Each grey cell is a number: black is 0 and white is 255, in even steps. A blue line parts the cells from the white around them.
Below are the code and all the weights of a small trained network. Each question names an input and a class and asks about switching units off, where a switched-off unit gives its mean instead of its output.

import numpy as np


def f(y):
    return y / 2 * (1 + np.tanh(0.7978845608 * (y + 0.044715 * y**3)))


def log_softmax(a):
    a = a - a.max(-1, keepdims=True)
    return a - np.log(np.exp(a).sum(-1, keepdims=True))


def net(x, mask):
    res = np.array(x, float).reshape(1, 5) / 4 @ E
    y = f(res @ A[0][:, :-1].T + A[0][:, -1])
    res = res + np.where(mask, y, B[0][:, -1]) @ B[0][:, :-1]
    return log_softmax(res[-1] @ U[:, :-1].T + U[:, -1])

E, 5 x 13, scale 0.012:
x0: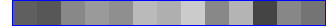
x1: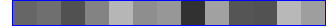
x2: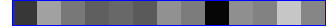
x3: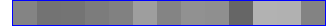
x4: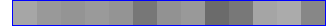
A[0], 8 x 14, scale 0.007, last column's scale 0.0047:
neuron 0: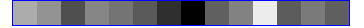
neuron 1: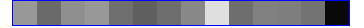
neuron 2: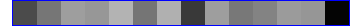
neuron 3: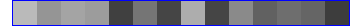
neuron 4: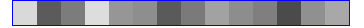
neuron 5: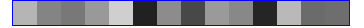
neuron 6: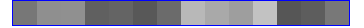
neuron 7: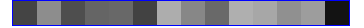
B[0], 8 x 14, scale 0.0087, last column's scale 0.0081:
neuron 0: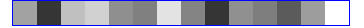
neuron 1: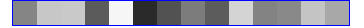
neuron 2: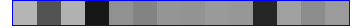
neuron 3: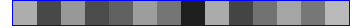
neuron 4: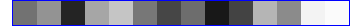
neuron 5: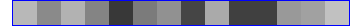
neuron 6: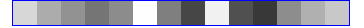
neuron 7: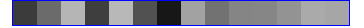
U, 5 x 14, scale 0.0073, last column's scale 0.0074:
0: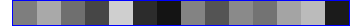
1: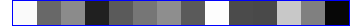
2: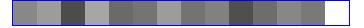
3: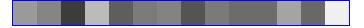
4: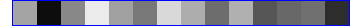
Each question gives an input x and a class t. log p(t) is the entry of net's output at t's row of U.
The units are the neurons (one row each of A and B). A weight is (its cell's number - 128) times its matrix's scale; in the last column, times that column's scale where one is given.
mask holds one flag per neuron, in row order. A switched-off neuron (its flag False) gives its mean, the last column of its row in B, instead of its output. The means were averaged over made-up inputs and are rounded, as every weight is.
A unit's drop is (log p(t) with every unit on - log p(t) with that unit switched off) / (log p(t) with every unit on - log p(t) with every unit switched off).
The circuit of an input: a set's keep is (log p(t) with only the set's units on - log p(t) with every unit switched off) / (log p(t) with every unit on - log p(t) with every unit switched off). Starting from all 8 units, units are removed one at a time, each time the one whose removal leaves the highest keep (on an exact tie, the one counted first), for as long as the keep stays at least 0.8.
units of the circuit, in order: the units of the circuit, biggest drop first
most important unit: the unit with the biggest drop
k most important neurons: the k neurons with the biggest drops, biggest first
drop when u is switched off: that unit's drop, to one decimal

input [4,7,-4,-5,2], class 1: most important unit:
neuron 5
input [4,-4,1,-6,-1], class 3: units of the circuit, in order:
neuron 0; neuron 1
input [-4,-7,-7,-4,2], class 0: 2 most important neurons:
neuron 4; neuron 1
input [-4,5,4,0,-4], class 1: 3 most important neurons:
neuron 4; neuron 2; neuron 5
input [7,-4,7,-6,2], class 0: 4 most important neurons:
neuron 7; neuron 0; neuron 5; neuron 6
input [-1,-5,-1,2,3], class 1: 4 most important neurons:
neuron 6; neuron 3; neuron 0; neuron 4
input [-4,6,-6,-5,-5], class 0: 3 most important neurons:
neuron 4; neuron 1; neuron 6
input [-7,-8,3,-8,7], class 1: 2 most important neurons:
neuron 3; neuron 6
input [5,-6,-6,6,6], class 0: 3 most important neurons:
neuron 4; neuron 1; neuron 0
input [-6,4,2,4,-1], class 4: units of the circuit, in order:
neuron 0; neuron 4
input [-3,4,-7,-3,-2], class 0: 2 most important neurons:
neuron 1; neuron 4
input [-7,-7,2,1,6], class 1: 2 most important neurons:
neuron 6; neuron 3
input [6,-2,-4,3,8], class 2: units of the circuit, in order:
neuron 0; neuron 4
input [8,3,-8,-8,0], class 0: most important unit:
neuron 4
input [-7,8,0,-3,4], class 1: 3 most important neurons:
neuron 5; neuron 2; neuron 4
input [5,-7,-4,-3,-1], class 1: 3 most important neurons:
neuron 6; neuron 3; neuron 0
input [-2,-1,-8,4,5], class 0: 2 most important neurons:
neuron 1; neuron 4
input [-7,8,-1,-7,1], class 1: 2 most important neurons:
neuron 5; neuron 2
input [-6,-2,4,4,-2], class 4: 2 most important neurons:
neuron 0; neuron 4
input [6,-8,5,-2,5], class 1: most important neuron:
neuron 3
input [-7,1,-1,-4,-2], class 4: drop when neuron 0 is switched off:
0.7
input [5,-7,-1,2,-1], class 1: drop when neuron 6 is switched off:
0.3
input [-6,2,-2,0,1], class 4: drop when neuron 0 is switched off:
0.7
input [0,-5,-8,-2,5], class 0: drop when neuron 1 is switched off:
0.2
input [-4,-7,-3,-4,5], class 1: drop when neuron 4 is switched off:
-0.1
